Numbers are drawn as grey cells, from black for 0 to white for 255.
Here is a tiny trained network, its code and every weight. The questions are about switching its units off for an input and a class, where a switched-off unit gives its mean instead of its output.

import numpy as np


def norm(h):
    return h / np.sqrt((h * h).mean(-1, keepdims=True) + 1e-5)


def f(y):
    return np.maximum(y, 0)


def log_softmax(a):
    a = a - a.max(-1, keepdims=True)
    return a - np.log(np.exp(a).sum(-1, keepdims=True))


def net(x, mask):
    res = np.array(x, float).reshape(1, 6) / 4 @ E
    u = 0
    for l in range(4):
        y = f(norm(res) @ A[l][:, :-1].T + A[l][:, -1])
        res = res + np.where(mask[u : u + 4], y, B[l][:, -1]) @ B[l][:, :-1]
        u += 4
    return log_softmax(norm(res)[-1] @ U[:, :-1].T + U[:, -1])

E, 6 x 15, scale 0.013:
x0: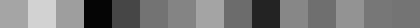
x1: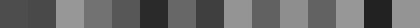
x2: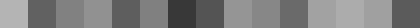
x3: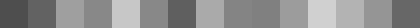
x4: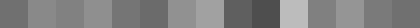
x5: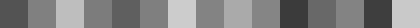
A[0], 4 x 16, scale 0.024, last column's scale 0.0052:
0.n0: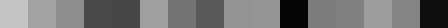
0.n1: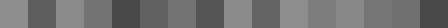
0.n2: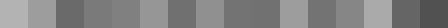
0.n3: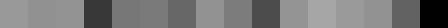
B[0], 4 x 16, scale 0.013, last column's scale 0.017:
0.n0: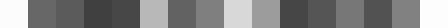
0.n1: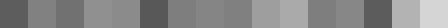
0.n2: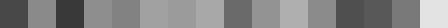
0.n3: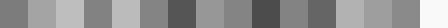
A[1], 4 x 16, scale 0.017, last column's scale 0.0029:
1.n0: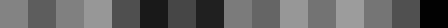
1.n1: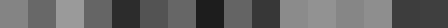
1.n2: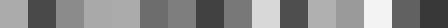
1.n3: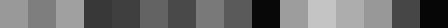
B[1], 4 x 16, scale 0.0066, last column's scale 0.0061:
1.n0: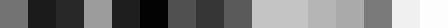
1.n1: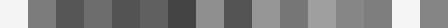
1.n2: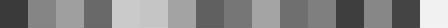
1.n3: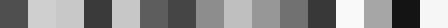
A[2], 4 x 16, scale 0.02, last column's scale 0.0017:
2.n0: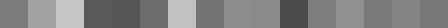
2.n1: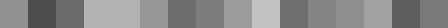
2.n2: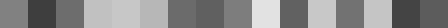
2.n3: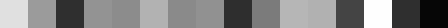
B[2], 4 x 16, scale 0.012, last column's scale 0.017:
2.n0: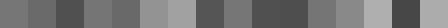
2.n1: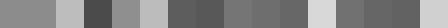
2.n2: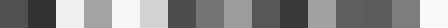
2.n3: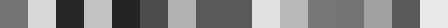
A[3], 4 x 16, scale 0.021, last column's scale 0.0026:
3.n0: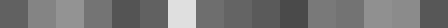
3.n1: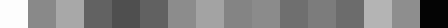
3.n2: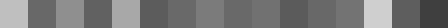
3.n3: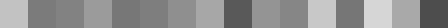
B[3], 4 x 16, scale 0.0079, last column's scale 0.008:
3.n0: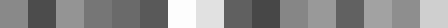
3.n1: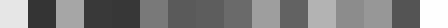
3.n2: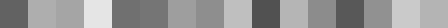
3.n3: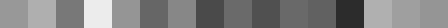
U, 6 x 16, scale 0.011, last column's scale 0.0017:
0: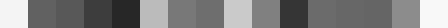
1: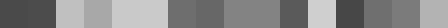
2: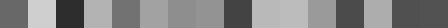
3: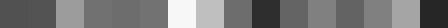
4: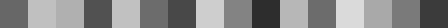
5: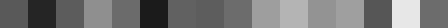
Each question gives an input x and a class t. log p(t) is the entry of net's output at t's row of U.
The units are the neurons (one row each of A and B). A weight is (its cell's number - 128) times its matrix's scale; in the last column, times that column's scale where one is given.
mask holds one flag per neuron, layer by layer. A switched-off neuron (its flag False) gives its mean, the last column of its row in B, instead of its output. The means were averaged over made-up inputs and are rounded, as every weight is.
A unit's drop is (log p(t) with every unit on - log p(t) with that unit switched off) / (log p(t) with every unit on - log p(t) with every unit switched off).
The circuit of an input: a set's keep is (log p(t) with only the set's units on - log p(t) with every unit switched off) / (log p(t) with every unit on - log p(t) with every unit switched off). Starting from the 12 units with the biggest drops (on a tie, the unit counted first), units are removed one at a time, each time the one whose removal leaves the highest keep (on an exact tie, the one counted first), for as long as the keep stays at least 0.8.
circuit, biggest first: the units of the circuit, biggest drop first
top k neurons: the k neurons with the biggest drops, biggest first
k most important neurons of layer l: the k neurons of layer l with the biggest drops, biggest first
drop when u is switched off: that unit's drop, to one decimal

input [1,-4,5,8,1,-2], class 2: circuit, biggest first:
2.n3
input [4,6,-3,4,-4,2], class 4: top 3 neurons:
2.n3; 0.n0; 3.n1
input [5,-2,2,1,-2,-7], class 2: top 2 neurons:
0.n2; 2.n3
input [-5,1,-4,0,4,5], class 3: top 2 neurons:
0.n0; 2.n2
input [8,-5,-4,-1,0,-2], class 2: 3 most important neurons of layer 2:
2.n3; 2.n2; 2.n1
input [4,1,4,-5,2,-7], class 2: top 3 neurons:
0.n2; 2.n2; 1.n3
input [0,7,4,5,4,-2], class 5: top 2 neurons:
1.n0; 0.n1
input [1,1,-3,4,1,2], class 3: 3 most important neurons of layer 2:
2.n0; 2.n2; 2.n1
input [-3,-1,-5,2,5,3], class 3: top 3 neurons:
0.n0; 2.n2; 0.n3
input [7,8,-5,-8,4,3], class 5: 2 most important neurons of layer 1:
1.n0; 1.n1
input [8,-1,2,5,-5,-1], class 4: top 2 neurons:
0.n3; 1.n3
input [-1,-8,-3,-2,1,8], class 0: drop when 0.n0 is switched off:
0.1
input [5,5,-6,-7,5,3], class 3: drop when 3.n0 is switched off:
0.2
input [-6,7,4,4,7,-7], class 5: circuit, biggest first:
1.n0
